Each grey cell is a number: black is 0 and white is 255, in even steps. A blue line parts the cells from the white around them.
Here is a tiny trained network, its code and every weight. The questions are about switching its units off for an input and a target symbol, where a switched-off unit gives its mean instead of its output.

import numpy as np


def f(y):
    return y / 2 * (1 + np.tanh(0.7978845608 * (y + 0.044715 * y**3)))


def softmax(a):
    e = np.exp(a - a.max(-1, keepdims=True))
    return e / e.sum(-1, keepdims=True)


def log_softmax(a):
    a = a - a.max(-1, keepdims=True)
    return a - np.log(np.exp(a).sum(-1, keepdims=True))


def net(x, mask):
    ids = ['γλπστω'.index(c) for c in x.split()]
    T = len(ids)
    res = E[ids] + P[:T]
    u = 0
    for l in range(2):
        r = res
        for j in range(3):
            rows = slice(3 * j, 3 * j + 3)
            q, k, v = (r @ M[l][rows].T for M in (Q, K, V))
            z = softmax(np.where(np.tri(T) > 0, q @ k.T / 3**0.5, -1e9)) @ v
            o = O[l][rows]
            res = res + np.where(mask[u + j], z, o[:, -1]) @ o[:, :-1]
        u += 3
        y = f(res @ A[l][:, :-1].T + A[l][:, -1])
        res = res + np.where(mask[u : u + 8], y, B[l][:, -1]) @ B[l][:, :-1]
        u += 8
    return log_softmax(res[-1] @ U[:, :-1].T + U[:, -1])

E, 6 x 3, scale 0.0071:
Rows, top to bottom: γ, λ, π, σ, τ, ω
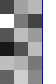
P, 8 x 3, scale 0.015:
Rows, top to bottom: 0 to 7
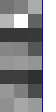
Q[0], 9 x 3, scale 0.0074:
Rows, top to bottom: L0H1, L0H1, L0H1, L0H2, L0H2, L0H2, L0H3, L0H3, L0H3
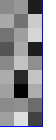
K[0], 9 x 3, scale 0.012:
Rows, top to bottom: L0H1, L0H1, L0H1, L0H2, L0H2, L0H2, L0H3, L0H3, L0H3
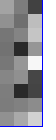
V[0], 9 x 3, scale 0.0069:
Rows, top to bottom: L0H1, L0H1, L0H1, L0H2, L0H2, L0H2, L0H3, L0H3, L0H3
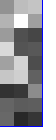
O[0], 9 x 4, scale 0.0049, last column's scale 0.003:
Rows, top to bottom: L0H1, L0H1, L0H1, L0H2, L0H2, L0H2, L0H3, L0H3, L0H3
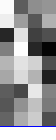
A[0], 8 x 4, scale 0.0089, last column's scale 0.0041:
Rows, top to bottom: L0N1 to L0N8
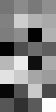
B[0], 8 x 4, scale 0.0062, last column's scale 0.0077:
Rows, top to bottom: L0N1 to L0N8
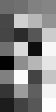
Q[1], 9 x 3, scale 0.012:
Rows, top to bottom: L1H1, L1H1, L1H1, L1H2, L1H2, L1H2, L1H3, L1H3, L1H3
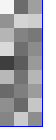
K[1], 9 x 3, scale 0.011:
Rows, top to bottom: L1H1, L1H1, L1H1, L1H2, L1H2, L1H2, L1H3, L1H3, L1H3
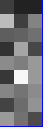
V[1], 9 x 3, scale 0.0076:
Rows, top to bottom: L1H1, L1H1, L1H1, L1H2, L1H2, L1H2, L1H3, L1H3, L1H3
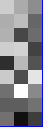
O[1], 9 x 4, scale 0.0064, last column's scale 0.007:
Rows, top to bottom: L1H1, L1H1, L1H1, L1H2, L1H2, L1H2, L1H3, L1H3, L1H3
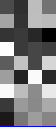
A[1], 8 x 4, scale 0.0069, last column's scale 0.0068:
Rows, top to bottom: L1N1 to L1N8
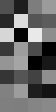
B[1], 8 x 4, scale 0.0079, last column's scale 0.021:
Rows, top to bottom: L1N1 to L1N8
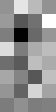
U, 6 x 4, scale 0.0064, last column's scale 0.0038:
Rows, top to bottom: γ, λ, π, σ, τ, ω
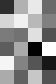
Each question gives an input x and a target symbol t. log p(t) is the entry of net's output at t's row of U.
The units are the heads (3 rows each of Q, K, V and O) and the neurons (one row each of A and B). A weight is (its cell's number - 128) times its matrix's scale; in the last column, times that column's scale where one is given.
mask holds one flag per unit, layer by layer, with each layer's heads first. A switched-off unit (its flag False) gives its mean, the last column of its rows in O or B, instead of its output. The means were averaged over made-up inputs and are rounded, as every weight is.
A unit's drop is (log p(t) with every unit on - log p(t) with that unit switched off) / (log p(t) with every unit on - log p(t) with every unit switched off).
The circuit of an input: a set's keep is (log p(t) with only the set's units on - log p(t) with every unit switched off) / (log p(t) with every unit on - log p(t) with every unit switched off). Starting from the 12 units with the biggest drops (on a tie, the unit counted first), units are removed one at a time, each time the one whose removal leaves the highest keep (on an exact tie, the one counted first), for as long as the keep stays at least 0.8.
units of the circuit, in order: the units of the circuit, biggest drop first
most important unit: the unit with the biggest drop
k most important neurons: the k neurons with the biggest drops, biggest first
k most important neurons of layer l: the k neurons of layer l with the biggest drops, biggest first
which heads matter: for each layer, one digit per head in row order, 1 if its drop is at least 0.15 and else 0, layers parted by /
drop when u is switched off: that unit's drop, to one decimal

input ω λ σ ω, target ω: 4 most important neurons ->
L0N6, L0N4, L0N8, L0N7
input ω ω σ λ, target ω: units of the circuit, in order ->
L0H1, L0N4, L0N6, L1H1
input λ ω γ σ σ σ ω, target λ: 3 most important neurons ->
L0N5, L0N6, L0N2
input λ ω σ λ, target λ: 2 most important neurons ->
L0N5, L0N6
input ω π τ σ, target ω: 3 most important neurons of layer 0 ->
L0N4, L0N6, L0N8
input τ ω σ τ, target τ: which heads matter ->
110 / 111
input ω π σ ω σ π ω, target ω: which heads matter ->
110 / 110
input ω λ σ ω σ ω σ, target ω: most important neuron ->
L0N6
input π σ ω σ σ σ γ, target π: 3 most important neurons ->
L0N4, L0N6, L0N8
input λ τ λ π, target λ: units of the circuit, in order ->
L0N6, L0H2, L1H3
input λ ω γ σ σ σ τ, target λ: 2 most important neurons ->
L0N5, L0N6
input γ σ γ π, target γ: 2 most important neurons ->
L0N4, L0N6
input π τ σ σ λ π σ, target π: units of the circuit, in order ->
L0N6, L1H1
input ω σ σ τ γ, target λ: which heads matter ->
101 / 010
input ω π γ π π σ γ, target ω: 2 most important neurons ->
L0N4, L0N6
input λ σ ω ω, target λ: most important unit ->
L0H2
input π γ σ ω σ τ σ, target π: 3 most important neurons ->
L0N6, L0N4, L0N8
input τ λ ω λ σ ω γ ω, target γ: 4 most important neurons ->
L0N5, L0N4, L0N2, L0N3
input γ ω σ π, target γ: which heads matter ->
111 / 010
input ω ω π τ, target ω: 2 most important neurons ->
L0N4, L0N5
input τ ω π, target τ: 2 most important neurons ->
L0N6, L0N8
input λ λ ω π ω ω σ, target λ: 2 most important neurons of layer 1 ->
L1N2, L1N3
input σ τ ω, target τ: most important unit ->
L1N4
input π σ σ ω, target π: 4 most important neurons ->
L0N4, L0N6, L0N8, L0N7
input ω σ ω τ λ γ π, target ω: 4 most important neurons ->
L0N4, L0N8, L0N6, L0N7
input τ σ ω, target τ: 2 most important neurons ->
L0N6, L0N8
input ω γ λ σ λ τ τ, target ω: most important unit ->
L0H1
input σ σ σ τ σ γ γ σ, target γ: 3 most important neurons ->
L0N4, L0N8, L0N6
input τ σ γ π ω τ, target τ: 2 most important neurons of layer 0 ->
L0N6, L0N8
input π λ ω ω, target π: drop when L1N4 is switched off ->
0.0
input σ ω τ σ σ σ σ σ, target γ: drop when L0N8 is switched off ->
0.2
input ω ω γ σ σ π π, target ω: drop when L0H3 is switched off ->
-0.1
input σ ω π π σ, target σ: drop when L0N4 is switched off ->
0.1
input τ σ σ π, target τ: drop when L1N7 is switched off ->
0.1
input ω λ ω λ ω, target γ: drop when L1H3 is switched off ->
0.5
